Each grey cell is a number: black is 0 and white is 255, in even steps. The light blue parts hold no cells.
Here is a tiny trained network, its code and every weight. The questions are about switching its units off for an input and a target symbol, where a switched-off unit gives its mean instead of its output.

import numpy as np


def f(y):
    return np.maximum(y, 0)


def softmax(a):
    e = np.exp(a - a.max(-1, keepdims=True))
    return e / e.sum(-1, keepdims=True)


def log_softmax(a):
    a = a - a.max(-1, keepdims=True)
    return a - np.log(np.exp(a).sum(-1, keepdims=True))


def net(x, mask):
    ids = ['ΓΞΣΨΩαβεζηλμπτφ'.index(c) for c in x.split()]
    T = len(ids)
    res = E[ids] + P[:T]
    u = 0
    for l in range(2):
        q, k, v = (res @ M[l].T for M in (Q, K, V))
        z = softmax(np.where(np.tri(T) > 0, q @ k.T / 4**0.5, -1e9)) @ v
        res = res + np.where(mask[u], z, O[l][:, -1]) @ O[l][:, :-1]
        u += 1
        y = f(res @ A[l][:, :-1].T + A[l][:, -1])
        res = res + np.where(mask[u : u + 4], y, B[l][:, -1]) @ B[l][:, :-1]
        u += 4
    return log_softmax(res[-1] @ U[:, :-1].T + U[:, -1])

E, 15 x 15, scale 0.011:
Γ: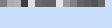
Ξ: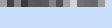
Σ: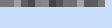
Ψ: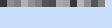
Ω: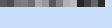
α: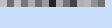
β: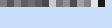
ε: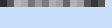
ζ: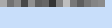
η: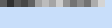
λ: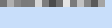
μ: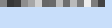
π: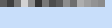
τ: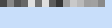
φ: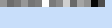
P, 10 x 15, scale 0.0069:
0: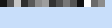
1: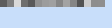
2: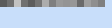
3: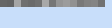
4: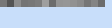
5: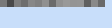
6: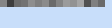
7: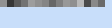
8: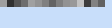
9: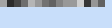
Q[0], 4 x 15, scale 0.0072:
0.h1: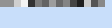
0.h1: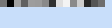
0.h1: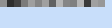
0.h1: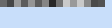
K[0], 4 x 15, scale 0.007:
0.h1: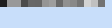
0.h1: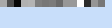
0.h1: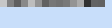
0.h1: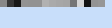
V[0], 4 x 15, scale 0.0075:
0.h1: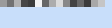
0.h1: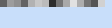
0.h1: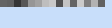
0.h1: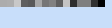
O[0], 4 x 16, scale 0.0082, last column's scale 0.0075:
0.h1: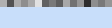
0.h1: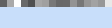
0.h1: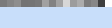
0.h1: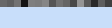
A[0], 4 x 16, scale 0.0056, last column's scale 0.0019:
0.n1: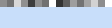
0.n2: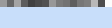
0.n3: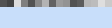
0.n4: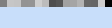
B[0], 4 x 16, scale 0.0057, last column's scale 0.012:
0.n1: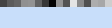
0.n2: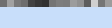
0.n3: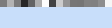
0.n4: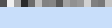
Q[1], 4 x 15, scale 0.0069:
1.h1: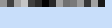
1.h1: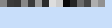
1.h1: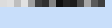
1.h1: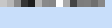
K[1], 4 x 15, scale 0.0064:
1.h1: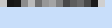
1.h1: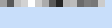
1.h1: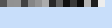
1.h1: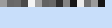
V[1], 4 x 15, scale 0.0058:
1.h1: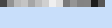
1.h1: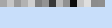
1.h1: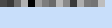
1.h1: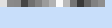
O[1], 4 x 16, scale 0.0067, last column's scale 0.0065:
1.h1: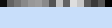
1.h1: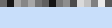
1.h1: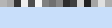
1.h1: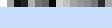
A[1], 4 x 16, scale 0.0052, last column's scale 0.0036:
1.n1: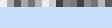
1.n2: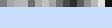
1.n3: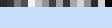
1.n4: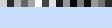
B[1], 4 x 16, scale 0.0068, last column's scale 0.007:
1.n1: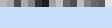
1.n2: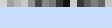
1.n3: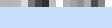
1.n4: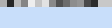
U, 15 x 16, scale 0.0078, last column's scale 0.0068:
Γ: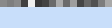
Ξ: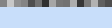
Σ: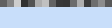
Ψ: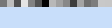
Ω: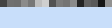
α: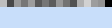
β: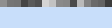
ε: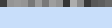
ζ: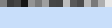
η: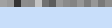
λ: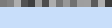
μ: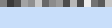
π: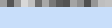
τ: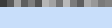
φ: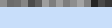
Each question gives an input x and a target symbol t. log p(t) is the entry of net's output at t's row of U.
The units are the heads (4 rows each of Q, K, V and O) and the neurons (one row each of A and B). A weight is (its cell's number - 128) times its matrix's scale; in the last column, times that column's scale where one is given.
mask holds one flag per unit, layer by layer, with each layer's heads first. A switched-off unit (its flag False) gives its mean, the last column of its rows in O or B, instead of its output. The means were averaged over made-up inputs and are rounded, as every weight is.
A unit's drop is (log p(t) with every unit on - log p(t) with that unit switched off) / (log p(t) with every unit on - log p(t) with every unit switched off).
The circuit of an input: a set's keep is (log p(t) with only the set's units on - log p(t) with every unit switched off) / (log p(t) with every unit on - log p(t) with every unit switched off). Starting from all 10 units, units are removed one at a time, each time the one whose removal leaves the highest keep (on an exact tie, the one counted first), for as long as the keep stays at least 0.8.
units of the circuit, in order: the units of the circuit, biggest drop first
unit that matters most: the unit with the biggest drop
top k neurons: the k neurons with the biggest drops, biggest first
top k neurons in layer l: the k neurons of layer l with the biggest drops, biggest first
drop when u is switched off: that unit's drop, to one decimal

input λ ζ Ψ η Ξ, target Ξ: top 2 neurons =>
0.n2, 0.n1
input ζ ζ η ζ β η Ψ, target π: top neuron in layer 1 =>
1.n4
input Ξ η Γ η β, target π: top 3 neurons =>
1.n4, 0.n3, 0.n4
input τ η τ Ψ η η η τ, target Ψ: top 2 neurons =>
1.n3, 0.n1
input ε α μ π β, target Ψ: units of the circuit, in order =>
0.h1, 0.n3
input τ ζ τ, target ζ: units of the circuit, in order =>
0.n2, 1.h1, 1.n3
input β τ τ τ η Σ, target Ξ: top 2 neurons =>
0.n2, 0.n3
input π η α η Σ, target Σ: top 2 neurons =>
1.n3, 1.n1
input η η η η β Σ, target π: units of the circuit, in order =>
1.n4, 0.n3, 0.h1
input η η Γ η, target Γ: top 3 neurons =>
0.n3, 1.n3, 0.n1
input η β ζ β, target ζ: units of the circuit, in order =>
0.h1, 1.n3, 1.n1
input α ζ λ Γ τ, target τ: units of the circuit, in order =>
0.h1, 1.h1
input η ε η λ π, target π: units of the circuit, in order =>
1.h1, 0.h1, 0.n4, 1.n1
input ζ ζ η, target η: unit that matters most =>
0.h1
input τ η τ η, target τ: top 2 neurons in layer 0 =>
0.n3, 0.n4
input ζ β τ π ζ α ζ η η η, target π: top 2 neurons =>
0.n2, 0.n3
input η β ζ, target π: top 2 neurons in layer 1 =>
1.n4, 1.n3
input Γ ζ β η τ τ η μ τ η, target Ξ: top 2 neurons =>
0.n2, 0.n3
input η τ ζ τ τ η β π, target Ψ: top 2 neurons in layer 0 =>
0.n2, 0.n1
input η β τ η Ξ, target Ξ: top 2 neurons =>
0.n2, 0.n3
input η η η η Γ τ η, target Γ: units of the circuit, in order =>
1.h1, 0.n3, 0.h1, 0.n1
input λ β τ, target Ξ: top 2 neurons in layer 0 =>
0.n2, 0.n3
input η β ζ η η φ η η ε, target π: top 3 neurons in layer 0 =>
0.n3, 0.n2, 0.n1
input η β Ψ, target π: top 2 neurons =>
0.n3, 1.n4
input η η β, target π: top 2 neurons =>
1.n4, 0.n3
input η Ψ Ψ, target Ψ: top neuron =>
1.n3
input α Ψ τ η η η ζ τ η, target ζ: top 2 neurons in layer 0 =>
0.n3, 0.n1
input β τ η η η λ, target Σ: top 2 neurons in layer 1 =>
1.n4, 1.n3
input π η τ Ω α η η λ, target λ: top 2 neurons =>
0.n4, 1.n3
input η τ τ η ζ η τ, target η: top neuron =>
0.n3
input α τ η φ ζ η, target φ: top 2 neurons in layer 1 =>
1.n3, 1.n1
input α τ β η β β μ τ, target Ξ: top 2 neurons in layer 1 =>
1.n4, 1.n1
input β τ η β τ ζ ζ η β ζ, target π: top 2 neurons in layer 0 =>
0.n3, 0.n4
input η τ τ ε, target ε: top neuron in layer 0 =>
0.n1
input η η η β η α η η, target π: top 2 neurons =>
1.n4, 0.n3
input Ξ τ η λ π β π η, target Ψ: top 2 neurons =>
1.n1, 0.n2
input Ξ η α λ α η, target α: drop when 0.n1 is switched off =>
0.0
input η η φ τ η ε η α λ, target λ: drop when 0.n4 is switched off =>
0.3
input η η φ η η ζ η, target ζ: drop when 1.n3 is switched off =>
0.2
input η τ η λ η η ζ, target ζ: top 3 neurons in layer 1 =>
1.n3, 1.n1, 1.n2
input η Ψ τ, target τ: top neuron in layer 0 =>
0.n4
